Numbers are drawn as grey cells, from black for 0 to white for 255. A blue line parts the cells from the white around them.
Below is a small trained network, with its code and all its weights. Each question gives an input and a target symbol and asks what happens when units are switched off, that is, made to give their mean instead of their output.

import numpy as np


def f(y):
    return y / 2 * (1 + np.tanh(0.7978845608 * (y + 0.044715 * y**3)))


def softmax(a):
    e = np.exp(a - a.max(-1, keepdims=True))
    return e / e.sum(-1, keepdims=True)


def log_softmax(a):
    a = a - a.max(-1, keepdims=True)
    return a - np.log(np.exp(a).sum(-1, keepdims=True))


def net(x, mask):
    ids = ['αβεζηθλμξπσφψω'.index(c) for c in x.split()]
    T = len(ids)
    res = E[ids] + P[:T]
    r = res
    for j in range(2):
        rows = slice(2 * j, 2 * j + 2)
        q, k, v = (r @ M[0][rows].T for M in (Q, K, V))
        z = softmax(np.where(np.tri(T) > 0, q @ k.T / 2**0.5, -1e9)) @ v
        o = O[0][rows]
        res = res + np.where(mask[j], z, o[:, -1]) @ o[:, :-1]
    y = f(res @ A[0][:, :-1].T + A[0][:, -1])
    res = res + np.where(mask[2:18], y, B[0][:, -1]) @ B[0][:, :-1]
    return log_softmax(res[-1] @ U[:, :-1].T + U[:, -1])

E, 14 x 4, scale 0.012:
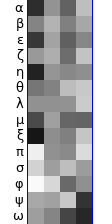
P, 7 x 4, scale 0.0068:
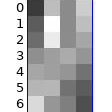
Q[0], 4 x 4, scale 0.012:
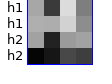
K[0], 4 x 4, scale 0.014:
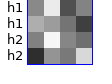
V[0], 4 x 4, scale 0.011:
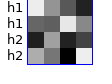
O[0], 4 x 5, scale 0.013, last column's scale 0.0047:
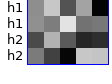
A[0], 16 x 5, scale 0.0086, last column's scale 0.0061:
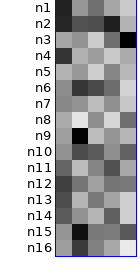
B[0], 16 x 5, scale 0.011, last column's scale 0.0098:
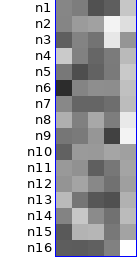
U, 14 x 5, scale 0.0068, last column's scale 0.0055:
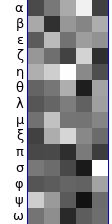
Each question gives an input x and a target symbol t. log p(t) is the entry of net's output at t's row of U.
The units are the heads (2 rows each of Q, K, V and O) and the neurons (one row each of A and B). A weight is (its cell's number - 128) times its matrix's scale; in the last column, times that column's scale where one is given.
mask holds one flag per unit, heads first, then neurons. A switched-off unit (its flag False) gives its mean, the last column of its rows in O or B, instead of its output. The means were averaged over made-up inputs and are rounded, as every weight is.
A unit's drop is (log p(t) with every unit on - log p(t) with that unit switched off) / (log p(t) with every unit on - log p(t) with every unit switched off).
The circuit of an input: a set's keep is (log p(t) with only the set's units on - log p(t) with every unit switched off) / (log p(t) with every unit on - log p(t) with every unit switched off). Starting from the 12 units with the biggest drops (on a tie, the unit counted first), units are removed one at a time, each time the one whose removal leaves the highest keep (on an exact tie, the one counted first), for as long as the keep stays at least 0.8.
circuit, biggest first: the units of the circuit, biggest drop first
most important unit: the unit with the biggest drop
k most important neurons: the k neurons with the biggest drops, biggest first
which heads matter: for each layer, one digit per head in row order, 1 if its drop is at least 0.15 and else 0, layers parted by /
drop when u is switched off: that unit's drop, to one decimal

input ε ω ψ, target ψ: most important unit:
h1
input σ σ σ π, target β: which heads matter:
11
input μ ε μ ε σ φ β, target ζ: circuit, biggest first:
(h1 h2)
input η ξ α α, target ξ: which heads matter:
11
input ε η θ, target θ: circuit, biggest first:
(h1 n9 n2)
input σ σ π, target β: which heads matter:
01
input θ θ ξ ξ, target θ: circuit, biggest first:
(h1 n9)
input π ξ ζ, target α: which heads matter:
01
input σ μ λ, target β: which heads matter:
01
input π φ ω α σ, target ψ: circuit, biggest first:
(h1 n2 n8)
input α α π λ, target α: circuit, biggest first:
(h2 n15)
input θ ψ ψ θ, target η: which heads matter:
11
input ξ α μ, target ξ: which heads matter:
10
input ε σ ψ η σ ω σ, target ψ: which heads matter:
11
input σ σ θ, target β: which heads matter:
01
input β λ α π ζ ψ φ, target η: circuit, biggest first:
(h2)
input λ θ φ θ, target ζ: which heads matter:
11
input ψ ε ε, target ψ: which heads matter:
01
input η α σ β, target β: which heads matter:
01
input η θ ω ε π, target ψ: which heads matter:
11
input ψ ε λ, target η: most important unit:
h2
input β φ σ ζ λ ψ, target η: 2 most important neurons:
(n3 n16)
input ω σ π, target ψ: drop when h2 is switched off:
0.5
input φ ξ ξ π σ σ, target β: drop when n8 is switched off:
0.2
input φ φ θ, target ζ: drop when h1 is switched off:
0.9
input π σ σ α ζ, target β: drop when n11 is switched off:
0.0
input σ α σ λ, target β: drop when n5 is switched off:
0.1
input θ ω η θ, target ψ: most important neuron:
(n13)
